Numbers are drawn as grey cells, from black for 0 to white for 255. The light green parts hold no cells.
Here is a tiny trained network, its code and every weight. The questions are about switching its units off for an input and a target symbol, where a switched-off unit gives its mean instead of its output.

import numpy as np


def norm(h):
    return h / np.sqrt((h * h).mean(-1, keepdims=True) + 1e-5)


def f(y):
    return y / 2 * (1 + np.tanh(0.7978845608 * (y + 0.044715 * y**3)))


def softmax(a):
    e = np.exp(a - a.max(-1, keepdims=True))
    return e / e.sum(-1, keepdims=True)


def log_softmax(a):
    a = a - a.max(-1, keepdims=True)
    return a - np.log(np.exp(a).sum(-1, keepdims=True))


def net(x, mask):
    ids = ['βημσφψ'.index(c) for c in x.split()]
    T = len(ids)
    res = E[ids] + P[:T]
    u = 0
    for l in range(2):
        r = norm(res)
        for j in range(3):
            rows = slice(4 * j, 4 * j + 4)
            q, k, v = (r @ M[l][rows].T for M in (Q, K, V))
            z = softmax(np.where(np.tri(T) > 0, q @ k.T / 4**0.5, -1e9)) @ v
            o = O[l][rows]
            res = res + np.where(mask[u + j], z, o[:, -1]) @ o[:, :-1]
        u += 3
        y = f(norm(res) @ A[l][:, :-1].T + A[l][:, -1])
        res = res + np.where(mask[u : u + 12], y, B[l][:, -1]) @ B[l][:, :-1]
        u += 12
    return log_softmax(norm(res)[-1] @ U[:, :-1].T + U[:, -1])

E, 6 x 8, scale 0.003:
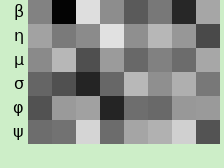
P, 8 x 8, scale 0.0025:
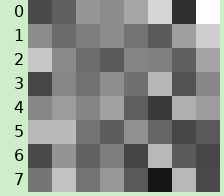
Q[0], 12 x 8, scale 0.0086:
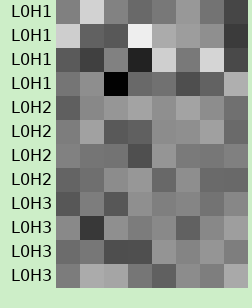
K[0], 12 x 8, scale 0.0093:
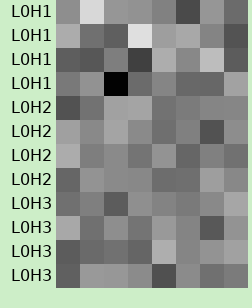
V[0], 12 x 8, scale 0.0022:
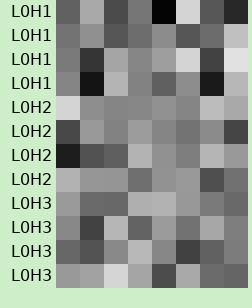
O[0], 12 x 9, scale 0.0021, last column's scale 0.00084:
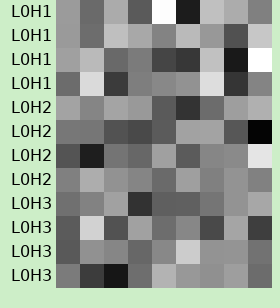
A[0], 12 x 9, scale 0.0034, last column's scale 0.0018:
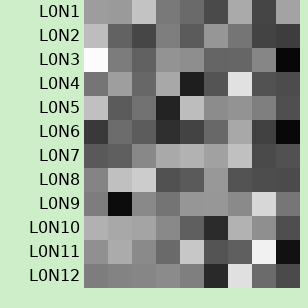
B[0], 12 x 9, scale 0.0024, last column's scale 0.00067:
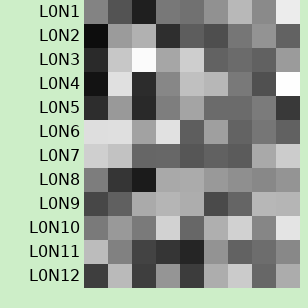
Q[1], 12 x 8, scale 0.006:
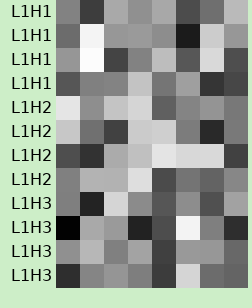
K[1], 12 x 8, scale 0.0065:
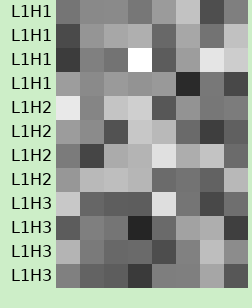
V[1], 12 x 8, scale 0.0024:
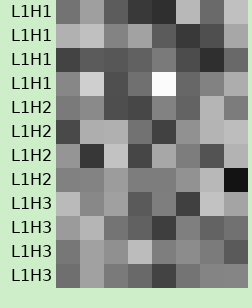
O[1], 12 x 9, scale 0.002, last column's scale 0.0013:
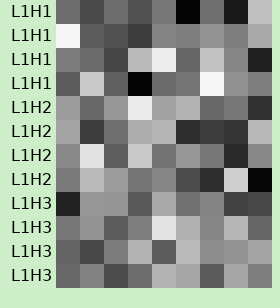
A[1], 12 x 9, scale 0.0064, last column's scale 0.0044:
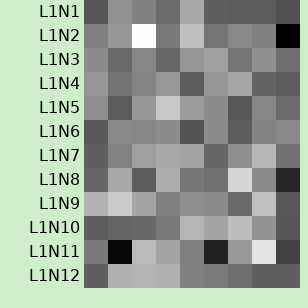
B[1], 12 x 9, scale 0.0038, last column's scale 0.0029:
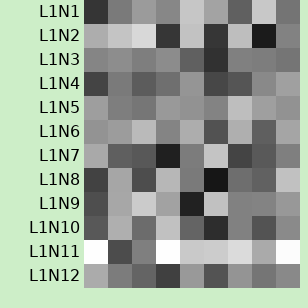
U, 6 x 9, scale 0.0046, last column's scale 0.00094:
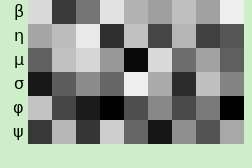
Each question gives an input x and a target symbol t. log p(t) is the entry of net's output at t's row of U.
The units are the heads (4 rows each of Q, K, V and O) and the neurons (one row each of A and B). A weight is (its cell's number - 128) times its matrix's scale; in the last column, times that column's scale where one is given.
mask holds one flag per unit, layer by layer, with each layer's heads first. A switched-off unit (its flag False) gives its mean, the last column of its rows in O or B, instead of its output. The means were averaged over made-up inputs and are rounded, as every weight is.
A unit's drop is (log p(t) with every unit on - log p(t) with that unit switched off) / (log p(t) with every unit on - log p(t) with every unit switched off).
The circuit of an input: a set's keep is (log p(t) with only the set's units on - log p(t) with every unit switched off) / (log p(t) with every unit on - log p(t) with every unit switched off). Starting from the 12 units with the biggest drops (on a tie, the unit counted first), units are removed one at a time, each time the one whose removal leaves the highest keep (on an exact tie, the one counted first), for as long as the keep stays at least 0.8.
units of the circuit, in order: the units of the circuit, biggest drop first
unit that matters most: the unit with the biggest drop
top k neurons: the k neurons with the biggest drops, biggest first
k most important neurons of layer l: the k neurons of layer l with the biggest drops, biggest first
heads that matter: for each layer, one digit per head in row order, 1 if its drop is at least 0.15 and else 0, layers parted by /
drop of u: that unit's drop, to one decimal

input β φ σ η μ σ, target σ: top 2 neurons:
L1N1, L0N5
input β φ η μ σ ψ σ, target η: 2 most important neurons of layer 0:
L0N1, L0N4
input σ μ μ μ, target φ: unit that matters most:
L1H1
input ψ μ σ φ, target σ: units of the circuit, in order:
L1N1, L1H2
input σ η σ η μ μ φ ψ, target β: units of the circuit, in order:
L0H1, L1N11
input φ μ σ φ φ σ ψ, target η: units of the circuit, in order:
L0H1, L1H2, L1N2
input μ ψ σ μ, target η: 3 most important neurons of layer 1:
L1N6, L1N11, L1N8
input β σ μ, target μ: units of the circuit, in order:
L1N9, L0N3
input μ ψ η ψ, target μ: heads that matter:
100 / 100
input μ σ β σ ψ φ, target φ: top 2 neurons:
L1N11, L0N8
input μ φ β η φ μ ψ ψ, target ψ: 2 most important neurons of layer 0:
L0N12, L0N1
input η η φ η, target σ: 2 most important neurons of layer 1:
L1N1, L1N11
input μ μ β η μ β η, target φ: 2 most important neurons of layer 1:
L1N11, L1N9
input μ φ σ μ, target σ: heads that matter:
100 / 101
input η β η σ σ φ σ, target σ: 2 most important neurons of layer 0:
L0N1, L0N11
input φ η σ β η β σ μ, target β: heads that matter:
100 / 010
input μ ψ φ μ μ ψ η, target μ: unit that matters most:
L0N7
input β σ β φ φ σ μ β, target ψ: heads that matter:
100 / 000
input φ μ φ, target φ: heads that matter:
000 / 000
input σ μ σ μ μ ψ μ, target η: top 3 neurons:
L1N6, L0N2, L0N1
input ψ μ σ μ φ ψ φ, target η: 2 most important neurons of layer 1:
L1N6, L1N11
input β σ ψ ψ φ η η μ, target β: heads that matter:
100 / 000
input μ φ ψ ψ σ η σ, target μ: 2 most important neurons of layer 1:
L1N11, L1N8
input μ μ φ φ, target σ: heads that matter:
000 / 001
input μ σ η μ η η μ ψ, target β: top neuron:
L1N11
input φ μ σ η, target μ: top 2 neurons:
L0N7, L1N9
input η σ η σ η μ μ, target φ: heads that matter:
100 / 100
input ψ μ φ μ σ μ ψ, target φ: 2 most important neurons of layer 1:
L1N11, L1N8
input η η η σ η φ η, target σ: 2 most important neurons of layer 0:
L0N2, L0N11
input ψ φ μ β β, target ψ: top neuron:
L0N4
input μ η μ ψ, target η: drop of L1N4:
0.0
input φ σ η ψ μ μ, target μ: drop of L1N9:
0.3
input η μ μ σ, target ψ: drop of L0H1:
0.1
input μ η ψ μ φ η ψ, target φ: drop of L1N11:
0.7
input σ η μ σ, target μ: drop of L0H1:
1.0
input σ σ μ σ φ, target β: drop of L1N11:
0.3
